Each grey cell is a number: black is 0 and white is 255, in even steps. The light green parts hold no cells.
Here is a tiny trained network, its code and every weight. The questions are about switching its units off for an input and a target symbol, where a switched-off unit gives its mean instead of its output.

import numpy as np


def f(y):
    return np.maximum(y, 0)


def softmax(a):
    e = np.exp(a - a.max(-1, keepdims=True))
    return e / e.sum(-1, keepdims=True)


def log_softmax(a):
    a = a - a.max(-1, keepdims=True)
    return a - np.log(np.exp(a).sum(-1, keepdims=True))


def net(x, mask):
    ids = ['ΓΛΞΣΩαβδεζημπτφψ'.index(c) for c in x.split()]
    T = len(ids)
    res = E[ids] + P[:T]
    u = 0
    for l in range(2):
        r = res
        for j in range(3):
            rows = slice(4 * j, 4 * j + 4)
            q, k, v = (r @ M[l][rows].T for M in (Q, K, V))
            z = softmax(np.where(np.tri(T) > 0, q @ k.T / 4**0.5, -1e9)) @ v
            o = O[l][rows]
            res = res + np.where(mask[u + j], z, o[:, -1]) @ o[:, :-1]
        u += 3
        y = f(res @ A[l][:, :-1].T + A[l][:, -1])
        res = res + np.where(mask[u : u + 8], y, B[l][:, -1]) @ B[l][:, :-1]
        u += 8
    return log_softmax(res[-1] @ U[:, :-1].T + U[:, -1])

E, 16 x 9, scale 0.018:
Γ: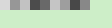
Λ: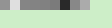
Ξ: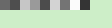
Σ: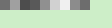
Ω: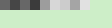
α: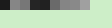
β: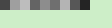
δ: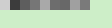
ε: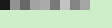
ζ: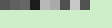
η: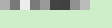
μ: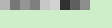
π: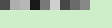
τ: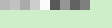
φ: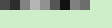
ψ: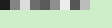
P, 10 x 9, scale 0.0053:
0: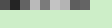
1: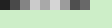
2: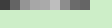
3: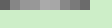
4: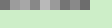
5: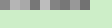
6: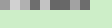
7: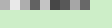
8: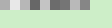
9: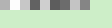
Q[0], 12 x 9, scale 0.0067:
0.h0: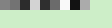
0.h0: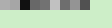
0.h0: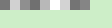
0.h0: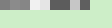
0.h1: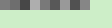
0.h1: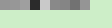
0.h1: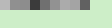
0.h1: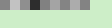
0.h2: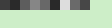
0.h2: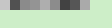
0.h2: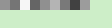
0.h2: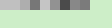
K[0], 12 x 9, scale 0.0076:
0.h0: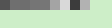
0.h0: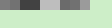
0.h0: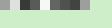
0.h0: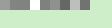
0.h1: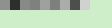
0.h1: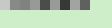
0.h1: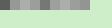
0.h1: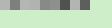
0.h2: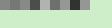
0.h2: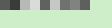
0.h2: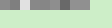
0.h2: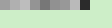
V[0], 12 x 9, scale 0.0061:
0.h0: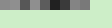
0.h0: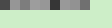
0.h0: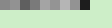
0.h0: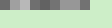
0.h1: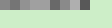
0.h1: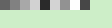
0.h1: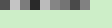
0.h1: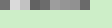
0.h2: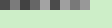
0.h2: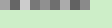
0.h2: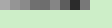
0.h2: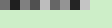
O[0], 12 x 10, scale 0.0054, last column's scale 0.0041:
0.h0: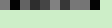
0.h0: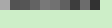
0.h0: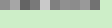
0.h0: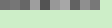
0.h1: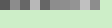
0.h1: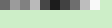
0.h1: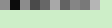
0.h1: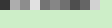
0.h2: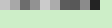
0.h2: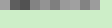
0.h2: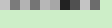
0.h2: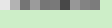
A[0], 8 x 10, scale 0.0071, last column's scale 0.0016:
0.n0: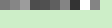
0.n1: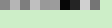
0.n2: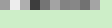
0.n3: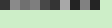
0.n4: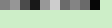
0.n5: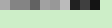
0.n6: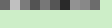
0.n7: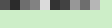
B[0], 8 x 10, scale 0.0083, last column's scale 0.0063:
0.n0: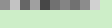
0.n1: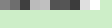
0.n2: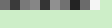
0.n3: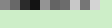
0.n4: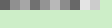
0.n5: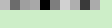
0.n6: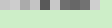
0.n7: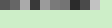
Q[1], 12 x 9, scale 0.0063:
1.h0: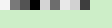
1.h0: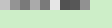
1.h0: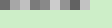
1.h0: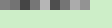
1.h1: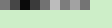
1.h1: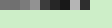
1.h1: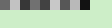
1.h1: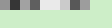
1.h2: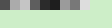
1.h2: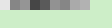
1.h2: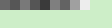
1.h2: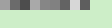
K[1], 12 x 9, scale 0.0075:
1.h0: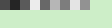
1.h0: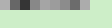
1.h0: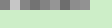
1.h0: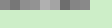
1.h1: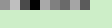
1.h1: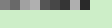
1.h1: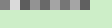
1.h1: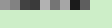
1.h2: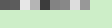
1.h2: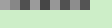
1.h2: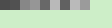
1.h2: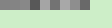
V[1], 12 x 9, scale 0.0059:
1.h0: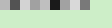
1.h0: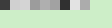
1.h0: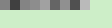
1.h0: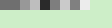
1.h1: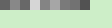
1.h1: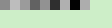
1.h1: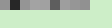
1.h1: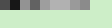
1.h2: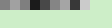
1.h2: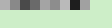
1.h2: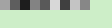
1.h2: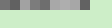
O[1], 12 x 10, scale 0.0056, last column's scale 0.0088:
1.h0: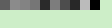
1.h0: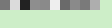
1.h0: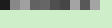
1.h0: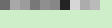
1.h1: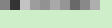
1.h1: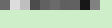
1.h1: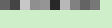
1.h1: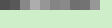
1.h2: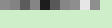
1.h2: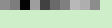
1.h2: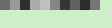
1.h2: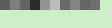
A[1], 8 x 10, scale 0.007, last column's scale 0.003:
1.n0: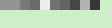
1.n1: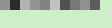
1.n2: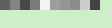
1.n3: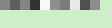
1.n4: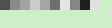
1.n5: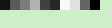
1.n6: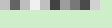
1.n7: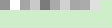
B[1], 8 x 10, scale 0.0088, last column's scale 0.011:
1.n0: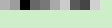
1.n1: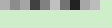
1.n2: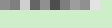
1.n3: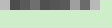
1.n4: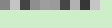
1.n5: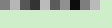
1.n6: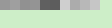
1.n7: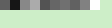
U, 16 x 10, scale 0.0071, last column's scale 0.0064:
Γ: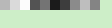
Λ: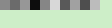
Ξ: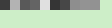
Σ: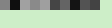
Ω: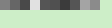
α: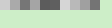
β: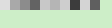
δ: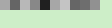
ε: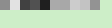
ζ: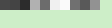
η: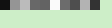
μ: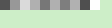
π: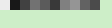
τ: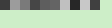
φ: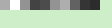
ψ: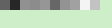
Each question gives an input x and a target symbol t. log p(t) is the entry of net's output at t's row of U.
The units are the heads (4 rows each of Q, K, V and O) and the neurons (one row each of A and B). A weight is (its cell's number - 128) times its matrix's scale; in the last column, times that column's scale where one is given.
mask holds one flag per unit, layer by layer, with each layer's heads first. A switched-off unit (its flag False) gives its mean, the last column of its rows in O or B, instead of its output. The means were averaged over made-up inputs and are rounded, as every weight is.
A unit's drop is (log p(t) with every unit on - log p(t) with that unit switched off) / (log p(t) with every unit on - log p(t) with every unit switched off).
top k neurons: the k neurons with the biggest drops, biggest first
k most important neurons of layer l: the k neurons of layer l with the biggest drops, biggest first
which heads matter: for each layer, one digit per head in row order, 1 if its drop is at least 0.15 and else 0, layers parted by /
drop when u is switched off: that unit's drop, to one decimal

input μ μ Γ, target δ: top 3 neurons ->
[0.n5; 0.n2; 0.n3]
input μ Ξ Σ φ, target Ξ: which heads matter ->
100 / 000
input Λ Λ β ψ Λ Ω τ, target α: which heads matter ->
000 / 000
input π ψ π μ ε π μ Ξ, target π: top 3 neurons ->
[1.n3; 0.n2; 1.n7]
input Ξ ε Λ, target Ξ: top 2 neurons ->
[0.n3; 0.n1]
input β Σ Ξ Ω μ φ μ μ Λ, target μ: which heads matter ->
001 / 001
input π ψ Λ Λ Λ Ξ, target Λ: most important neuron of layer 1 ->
[1.n1]
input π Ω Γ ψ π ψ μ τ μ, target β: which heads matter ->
010 / 000
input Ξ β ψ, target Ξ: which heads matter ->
010 / 001
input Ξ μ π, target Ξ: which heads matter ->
011 / 001
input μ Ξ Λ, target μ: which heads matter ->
011 / 001
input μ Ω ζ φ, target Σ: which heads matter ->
100 / 000
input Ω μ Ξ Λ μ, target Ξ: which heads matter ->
011 / 000
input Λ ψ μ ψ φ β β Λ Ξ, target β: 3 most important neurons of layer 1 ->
[1.n5; 1.n1; 1.n7]
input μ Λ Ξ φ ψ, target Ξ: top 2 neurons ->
[0.n3; 0.n6]
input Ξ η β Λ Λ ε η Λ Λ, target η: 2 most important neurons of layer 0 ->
[0.n6; 0.n7]
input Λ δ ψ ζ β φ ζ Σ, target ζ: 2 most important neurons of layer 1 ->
[1.n7; 1.n2]
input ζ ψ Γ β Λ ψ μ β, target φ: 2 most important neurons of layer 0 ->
[0.n5; 0.n1]
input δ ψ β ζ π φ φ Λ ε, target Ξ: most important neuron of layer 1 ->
[1.n5]
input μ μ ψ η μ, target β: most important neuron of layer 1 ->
[1.n7]
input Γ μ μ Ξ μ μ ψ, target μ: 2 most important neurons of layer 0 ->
[0.n0; 0.n1]
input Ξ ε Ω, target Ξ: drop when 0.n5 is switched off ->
0.1
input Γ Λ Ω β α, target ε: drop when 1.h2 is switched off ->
0.2
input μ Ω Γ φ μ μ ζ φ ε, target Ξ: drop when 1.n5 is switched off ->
0.3
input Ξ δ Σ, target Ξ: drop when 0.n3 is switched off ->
0.2
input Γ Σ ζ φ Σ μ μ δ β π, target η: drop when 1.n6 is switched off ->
0.0
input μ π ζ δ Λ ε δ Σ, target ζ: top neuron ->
[0.n5]
